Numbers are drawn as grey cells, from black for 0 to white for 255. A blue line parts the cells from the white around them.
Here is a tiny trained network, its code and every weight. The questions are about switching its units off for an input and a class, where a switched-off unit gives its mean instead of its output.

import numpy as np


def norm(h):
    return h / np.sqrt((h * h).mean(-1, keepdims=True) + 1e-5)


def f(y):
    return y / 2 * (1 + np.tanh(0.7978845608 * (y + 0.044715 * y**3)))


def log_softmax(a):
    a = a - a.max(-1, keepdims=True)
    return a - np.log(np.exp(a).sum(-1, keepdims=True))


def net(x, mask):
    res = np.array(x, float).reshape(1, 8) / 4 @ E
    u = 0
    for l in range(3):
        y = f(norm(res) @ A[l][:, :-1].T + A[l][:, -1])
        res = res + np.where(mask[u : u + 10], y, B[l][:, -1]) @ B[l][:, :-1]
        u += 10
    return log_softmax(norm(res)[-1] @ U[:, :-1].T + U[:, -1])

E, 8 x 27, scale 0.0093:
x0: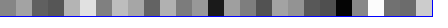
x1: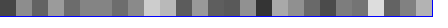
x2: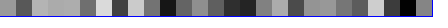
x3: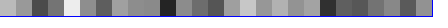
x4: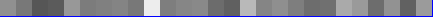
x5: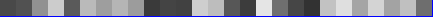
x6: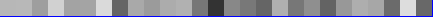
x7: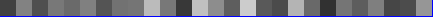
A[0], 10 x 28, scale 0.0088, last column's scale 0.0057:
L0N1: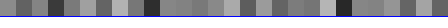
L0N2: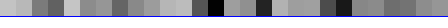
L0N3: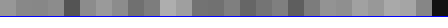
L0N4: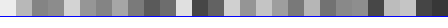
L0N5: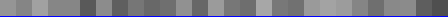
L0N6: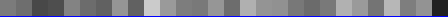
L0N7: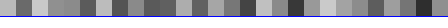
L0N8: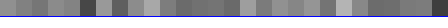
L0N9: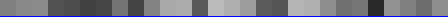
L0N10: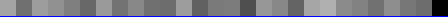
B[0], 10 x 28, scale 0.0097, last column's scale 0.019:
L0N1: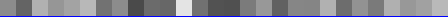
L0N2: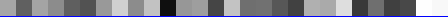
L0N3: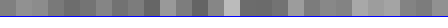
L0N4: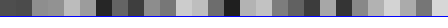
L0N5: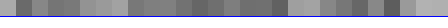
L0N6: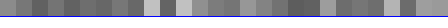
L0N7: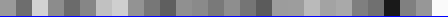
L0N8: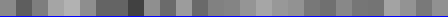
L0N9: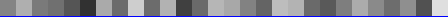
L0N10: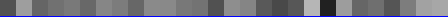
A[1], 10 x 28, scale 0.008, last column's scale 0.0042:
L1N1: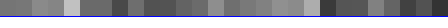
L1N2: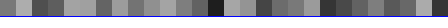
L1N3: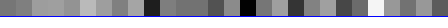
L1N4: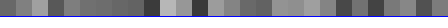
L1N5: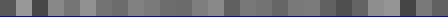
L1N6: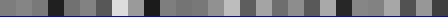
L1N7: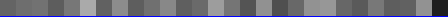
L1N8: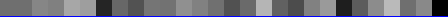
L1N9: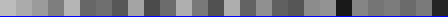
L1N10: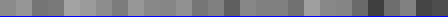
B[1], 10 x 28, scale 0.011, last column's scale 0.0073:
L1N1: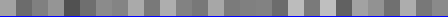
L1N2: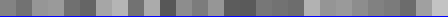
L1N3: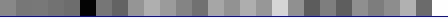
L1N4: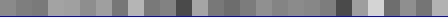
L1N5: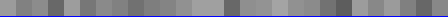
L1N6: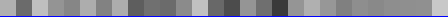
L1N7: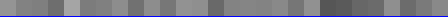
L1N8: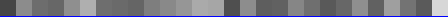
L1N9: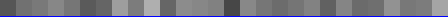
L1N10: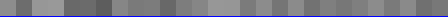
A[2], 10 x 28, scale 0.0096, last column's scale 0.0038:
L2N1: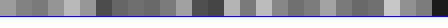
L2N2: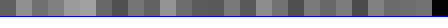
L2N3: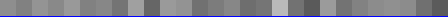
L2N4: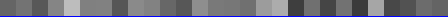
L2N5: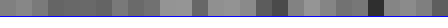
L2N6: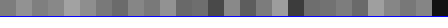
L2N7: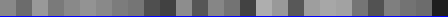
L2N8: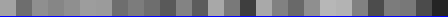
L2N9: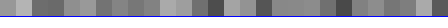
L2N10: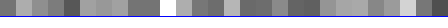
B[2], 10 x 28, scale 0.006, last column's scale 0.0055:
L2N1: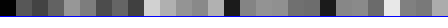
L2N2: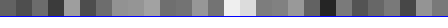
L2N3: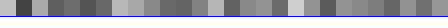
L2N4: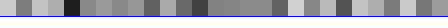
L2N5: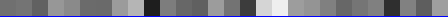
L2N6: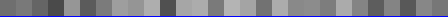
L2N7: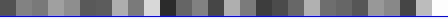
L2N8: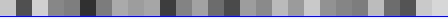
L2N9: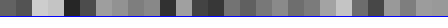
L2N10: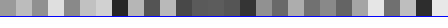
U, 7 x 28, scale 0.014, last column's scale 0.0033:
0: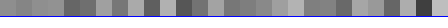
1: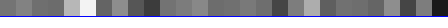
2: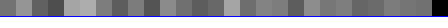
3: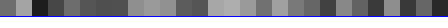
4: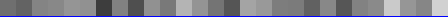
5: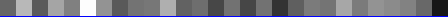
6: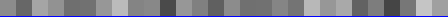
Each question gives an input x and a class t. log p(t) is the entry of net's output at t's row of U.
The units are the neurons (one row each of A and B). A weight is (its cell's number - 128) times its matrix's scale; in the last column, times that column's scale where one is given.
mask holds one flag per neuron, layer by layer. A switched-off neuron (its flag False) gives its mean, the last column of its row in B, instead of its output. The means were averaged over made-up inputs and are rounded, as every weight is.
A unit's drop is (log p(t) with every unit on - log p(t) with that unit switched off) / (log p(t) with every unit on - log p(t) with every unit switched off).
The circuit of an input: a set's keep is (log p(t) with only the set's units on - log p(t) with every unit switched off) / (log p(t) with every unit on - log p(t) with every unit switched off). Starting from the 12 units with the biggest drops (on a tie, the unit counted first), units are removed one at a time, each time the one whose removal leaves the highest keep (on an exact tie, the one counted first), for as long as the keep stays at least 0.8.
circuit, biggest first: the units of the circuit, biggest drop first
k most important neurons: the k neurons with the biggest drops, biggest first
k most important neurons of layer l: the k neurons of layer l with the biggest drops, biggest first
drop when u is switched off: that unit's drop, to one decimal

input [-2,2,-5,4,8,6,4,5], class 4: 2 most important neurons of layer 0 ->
(L0N9 L0N2)
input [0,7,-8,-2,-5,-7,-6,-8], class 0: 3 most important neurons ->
(L0N9 L2N10 L0N7)
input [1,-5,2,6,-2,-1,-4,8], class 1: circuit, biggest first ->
(L0N2 L1N3)
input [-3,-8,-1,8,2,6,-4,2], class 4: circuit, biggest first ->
(L0N2)
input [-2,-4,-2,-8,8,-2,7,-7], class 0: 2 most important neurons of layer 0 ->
(L0N2 L0N3)
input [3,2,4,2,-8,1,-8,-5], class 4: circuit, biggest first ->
(L0N2 L0N1)
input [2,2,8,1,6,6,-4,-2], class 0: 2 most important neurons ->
(L0N2 L1N3)
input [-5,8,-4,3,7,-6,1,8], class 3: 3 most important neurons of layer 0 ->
(L0N7 L0N9 L0N1)
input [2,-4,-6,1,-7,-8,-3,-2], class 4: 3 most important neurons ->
(L0N4 L0N7 L0N1)
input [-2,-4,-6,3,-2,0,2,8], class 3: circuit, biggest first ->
(L0N7 L0N1)
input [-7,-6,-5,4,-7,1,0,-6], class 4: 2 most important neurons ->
(L0N4 L0N2)
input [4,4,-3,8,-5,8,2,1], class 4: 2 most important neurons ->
(L0N9 L0N7)
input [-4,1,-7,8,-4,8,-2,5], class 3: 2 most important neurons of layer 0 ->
(L0N4 L0N1)
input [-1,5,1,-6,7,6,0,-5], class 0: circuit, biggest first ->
(L0N2)
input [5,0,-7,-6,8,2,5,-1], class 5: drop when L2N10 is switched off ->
0.3
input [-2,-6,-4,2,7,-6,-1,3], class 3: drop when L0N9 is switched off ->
0.4
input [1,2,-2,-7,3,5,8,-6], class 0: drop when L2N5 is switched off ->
0.0
